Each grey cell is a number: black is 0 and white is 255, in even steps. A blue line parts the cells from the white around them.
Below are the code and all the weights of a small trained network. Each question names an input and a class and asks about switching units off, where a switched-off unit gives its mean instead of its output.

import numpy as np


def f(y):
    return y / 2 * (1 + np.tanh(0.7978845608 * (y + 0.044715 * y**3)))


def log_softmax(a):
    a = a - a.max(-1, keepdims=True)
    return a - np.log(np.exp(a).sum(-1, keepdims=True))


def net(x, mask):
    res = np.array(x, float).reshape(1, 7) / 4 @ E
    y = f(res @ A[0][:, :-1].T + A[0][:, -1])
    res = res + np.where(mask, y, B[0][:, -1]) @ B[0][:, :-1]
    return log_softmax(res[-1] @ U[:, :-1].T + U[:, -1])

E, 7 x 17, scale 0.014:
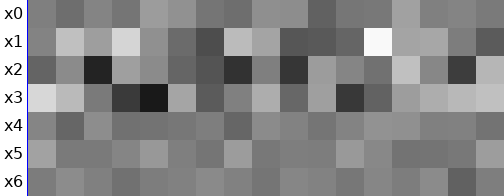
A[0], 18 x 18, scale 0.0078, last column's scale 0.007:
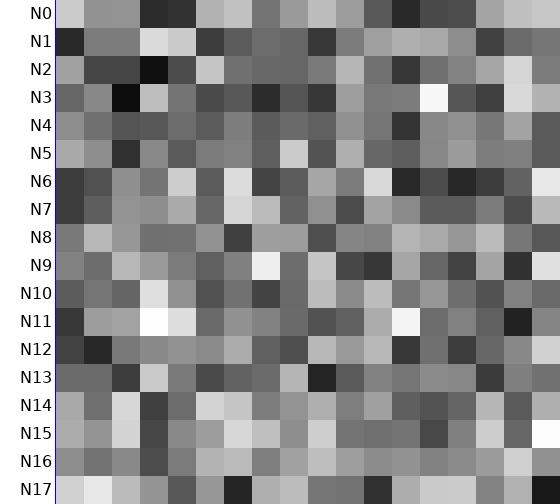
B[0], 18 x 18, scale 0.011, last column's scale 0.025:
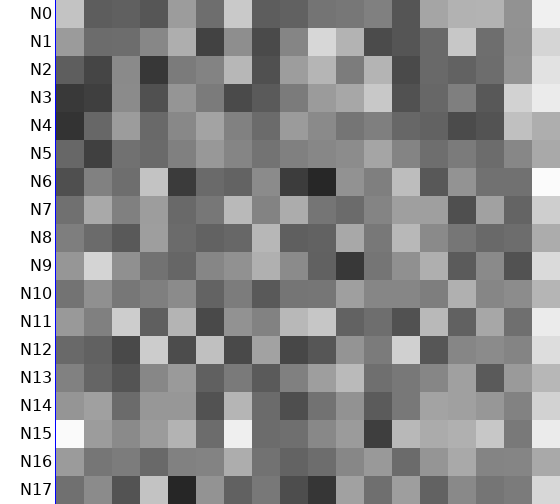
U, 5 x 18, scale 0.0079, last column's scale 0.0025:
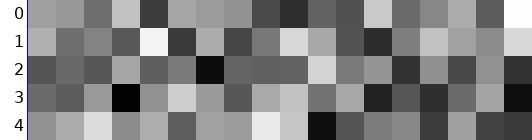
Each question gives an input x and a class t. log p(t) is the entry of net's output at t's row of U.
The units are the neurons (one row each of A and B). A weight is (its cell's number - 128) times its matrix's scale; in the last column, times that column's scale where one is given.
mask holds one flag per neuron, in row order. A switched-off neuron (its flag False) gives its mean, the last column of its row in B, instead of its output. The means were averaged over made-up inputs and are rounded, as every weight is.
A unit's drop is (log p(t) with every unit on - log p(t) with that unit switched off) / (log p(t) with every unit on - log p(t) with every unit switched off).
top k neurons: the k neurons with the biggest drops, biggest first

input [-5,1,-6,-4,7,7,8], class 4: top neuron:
N11
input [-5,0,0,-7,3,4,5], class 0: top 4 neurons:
N6, N12, N3, N7
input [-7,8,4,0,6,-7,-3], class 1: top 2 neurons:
N11, N6
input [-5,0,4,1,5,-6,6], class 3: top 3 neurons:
N6, N12, N17
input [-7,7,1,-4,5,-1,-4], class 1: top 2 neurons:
N1, N13
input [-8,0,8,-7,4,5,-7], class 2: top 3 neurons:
N6, N12, N15
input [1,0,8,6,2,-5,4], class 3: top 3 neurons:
N6, N2, N12
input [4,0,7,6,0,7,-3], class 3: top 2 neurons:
N6, N2
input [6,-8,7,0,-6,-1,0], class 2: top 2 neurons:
N6, N12
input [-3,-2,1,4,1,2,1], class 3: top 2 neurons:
N15, N1
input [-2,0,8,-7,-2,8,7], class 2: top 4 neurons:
N6, N12, N15, N0
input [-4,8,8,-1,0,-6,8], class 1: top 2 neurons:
N11, N1
